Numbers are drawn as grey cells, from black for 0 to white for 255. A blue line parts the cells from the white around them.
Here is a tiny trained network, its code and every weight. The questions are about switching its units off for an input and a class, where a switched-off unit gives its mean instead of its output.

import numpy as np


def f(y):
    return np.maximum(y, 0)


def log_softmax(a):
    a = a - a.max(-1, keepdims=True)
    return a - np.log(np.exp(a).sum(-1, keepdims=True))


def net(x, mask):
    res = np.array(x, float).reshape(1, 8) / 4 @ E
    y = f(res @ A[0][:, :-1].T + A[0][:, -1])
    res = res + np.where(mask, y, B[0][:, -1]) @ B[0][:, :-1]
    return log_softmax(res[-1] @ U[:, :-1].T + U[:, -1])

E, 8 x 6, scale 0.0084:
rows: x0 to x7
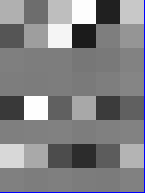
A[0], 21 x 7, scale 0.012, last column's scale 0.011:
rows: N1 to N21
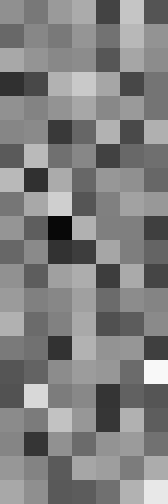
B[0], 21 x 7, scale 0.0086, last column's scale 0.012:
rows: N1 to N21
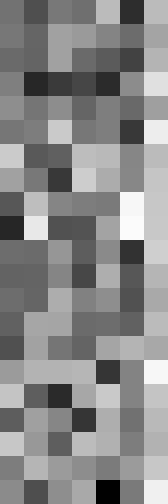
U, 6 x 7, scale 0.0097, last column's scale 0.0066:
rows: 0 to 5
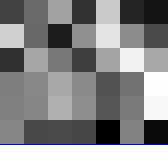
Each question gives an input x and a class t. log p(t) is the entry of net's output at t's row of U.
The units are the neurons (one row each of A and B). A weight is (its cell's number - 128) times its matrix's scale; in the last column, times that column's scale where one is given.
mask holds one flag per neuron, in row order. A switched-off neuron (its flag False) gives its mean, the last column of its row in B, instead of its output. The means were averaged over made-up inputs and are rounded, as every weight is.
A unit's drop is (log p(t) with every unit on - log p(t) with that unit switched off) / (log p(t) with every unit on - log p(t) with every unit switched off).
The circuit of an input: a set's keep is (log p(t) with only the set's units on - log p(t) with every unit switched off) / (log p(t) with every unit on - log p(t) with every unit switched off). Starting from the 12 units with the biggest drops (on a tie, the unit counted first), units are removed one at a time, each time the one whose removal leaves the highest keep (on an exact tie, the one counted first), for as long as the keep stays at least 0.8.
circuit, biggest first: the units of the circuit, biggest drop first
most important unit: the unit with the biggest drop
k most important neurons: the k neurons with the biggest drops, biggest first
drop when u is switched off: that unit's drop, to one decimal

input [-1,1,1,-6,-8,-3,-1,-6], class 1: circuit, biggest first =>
(N8)
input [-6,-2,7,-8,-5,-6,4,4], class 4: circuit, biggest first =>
(N21, N4)
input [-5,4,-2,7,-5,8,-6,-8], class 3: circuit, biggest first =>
(N16, N1)
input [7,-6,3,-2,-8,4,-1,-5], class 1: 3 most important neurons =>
(N8, N19, N6)
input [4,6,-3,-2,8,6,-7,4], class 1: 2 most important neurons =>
(N17, N7)
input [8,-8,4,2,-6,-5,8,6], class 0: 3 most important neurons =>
(N1, N12, N3)
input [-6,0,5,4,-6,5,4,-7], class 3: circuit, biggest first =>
(N21, N4)
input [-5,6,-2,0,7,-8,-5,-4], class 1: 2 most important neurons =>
(N17, N7)
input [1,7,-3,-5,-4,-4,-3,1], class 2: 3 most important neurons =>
(N9, N21, N6)
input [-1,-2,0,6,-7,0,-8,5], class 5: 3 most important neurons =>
(N4, N16, N17)
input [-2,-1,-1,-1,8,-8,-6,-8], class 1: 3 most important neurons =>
(N17, N7, N21)
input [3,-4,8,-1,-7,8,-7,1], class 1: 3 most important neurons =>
(N8, N19, N21)
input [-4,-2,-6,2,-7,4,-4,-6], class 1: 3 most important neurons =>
(N8, N19, N21)
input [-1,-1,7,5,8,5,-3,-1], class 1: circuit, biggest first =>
(N17)
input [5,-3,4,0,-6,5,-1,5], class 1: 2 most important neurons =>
(N8, N19)
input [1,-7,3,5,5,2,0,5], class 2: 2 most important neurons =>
(N10, N15)
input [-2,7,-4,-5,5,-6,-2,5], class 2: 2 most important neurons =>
(N9, N21)
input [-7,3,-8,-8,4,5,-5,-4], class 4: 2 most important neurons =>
(N16, N1)
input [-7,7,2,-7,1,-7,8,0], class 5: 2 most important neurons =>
(N21, N10)
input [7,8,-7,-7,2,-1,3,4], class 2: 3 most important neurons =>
(N9, N6, N11)
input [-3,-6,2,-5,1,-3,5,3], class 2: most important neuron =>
(N10)
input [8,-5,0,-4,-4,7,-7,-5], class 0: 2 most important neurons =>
(N12, N1)
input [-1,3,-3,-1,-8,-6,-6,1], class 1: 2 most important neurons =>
(N8, N19)
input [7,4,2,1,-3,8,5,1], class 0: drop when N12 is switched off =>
0.2
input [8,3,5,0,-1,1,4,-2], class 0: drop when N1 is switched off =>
0.1
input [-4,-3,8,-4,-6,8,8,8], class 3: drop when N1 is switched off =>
0.0
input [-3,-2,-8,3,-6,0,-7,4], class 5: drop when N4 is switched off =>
1.3
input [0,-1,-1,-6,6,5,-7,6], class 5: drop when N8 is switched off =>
0.2
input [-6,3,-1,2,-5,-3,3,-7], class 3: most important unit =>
N21
